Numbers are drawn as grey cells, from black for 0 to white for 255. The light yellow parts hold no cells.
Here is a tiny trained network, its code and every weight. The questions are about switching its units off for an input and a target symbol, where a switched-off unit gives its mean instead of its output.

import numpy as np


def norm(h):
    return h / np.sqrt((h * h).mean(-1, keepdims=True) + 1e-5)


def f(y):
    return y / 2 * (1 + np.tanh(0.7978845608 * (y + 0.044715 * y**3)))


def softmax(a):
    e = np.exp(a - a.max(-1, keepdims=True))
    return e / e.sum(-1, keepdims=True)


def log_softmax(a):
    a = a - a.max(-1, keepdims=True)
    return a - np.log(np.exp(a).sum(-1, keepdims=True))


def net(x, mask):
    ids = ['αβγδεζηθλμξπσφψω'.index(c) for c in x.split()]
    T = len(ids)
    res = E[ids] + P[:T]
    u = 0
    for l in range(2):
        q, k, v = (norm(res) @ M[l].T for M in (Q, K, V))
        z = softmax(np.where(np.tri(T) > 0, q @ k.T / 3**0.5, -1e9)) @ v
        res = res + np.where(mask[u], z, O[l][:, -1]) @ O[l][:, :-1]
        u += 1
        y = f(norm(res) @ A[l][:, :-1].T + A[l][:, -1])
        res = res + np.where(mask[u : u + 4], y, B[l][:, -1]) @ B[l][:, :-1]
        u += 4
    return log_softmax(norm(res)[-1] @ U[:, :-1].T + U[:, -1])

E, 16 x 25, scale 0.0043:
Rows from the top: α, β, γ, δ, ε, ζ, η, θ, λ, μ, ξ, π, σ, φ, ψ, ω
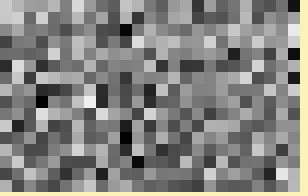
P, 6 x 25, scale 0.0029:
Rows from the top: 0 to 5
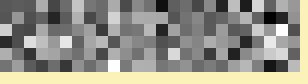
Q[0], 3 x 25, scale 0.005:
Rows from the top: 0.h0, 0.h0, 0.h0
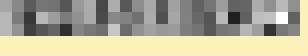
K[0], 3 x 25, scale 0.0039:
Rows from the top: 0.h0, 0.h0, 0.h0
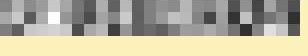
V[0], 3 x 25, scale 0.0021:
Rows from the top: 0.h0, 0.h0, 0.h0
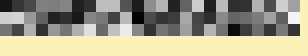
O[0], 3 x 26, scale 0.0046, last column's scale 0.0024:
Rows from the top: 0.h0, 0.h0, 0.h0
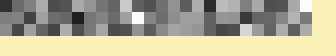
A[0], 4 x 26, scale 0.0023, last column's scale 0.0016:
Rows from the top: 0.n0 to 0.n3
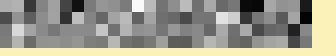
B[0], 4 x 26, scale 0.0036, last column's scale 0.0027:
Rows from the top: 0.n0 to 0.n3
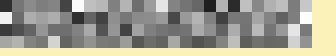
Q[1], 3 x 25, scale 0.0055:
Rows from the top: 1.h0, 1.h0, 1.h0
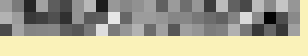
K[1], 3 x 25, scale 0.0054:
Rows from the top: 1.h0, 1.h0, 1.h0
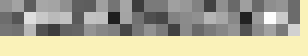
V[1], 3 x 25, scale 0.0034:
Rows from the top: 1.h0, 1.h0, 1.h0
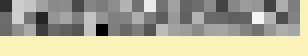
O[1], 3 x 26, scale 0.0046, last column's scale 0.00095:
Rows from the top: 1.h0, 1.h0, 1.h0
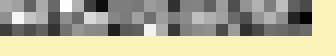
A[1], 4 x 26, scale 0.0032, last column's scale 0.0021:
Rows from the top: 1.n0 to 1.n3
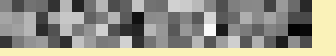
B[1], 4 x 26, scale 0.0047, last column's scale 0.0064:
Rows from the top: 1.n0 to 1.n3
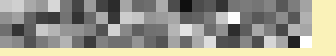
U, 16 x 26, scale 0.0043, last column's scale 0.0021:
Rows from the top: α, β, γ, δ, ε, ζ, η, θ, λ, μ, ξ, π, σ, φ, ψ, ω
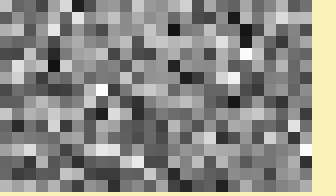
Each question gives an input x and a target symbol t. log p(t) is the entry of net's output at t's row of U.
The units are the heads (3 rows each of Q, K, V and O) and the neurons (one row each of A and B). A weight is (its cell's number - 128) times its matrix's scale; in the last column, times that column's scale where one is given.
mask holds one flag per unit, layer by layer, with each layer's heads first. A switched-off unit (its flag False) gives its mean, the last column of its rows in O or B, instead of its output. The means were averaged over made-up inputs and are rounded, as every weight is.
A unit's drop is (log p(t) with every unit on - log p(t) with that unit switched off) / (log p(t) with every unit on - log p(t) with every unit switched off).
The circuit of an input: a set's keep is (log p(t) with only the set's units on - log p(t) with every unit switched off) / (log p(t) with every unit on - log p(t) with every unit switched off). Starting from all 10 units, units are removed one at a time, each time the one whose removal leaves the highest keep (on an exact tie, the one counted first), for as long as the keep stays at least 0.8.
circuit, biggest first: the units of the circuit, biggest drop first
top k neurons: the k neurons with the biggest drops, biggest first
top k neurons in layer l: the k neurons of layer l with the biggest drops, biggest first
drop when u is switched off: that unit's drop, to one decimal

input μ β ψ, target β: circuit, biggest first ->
[0.h0, 0.n0]
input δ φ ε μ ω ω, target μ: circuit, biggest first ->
[1.h0]
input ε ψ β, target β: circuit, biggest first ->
[0.h0, 0.n0]
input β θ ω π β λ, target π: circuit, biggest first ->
[1.n3, 0.h0]
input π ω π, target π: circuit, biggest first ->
[0.h0, 1.n3, 1.h0]
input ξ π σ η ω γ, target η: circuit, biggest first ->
[0.h0, 1.n1]
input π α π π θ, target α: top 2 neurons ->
[1.n1, 1.n2]
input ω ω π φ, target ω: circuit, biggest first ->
[0.h0, 1.n0]
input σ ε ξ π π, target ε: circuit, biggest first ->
[0.h0, 1.n3]
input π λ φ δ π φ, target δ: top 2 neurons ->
[1.n2, 1.n1]
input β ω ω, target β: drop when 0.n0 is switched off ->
0.5
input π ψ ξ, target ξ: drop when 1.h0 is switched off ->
0.6
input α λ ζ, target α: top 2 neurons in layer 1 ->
[1.n1, 1.n2]
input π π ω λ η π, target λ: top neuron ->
[1.n2]
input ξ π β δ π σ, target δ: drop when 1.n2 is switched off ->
0.6
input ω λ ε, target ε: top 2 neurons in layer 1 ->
[1.n3, 1.n1]
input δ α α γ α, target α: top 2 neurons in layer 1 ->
[1.n1, 1.n2]
